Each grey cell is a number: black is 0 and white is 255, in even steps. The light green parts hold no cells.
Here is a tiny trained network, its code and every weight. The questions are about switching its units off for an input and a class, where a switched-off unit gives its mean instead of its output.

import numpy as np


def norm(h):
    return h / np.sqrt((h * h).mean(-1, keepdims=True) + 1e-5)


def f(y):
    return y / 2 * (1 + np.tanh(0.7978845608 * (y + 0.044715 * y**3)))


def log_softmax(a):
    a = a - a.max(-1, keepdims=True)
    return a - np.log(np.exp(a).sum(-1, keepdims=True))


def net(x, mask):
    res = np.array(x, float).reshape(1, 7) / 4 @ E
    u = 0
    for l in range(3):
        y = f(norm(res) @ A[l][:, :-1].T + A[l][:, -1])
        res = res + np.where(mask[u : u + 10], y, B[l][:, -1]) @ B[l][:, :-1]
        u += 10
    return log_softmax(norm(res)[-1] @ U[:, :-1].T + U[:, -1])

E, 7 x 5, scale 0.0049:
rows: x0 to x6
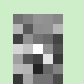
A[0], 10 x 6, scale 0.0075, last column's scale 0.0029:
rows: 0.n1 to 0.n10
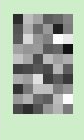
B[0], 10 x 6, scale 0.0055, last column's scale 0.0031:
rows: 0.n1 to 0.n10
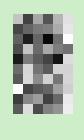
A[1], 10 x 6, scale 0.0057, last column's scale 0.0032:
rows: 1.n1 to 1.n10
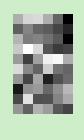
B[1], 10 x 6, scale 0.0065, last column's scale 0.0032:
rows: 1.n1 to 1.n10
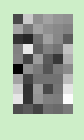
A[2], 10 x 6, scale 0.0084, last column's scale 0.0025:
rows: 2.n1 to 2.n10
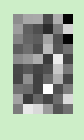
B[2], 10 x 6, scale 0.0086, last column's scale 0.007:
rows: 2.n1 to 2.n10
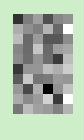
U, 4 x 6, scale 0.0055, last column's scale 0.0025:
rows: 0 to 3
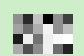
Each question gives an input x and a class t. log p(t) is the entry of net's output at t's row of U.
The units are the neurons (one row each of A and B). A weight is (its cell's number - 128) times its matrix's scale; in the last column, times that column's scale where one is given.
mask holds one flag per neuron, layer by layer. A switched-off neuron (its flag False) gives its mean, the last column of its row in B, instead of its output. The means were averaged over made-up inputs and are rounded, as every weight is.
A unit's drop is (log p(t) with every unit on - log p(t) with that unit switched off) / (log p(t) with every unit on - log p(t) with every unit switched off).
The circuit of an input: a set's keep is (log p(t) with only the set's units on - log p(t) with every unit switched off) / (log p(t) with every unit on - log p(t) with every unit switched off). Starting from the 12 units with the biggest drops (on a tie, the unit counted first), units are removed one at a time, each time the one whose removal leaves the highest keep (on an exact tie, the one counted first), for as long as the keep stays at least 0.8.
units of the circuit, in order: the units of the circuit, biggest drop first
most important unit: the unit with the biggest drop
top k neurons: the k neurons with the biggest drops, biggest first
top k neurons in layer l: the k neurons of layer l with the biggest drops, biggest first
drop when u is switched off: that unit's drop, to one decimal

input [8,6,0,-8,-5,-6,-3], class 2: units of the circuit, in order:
0.n10; 2.n8
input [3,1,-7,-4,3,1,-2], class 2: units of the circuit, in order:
2.n6; 0.n10
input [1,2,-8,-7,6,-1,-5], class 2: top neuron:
0.n10
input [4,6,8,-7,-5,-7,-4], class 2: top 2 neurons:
2.n6; 0.n10
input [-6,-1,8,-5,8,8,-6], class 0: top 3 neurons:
2.n8; 0.n3; 2.n4
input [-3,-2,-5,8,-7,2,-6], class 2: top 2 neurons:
0.n7; 1.n4
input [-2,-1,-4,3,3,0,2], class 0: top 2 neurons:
0.n5; 2.n8
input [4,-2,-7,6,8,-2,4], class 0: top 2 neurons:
2.n8; 2.n9
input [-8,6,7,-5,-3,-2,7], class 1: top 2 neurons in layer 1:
1.n9; 1.n8
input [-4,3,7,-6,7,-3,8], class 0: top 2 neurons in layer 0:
0.n3; 0.n9
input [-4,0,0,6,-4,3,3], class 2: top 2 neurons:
0.n7; 1.n4
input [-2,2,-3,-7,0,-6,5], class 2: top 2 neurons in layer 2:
2.n6; 2.n7
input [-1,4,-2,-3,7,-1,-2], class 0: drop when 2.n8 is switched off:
0.3
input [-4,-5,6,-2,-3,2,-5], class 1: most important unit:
2.n9
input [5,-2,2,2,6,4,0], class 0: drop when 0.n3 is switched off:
0.2
